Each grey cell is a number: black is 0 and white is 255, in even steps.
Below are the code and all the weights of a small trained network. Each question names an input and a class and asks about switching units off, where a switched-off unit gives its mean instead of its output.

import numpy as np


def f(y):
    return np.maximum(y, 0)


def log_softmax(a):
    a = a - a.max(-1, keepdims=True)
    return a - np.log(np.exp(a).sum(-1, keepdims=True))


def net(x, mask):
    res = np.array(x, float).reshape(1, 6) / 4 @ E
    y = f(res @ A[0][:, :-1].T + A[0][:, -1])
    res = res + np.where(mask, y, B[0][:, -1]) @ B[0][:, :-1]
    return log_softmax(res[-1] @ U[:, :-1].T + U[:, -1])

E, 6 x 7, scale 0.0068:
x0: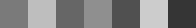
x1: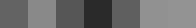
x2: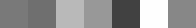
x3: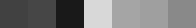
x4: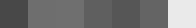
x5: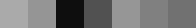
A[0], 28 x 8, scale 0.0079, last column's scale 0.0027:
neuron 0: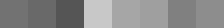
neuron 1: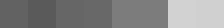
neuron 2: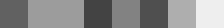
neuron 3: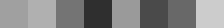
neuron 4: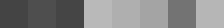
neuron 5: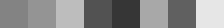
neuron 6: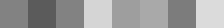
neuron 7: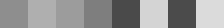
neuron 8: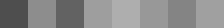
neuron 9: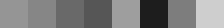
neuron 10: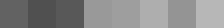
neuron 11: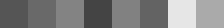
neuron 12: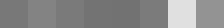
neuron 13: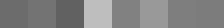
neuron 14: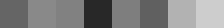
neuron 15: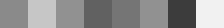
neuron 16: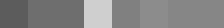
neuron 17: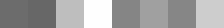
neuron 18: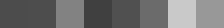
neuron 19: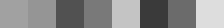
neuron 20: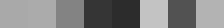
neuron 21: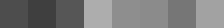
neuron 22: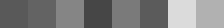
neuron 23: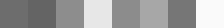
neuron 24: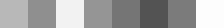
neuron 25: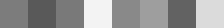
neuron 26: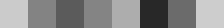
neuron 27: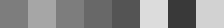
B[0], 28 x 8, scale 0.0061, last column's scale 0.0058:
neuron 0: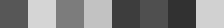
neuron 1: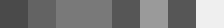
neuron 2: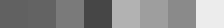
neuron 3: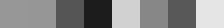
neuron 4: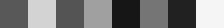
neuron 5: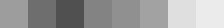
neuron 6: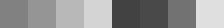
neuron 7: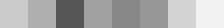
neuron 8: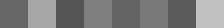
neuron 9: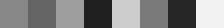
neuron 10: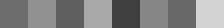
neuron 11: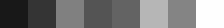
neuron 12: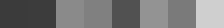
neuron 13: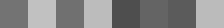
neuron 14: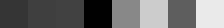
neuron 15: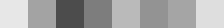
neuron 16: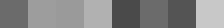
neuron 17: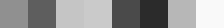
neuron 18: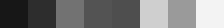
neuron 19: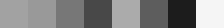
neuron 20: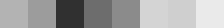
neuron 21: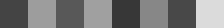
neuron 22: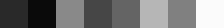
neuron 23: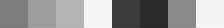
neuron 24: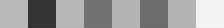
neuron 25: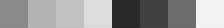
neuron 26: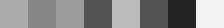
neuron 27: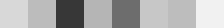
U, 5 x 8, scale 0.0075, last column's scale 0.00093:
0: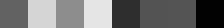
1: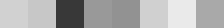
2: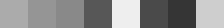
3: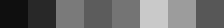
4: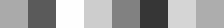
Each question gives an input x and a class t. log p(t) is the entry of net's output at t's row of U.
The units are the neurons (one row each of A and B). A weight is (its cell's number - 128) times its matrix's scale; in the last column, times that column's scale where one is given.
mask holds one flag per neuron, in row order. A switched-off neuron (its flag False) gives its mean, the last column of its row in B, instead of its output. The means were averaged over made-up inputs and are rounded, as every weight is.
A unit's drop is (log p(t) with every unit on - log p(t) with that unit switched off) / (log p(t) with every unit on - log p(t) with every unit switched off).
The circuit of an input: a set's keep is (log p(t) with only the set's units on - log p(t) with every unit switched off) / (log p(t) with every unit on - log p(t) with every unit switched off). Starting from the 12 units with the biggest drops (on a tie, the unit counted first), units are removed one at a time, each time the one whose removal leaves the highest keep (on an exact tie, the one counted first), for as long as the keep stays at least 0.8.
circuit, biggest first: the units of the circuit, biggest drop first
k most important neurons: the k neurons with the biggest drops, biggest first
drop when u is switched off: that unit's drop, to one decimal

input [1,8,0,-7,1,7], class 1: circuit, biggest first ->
(neuron 20)
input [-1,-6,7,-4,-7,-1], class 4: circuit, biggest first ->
(neuron 17; neuron 24)
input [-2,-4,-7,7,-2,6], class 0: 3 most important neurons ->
(neuron 4; neuron 0; neuron 21)
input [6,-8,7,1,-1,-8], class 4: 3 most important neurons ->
(neuron 17; neuron 24; neuron 5)
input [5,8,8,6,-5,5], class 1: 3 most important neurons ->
(neuron 27; neuron 20; neuron 7)
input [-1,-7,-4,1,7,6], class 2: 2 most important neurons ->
(neuron 26; neuron 19)
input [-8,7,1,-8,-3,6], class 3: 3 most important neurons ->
(neuron 14; neuron 22; neuron 11)
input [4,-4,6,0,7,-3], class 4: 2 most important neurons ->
(neuron 17; neuron 4)
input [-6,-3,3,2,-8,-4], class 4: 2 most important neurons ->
(neuron 24; neuron 17)
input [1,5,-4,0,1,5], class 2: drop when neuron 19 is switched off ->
0.2
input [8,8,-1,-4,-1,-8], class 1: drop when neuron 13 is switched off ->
0.0
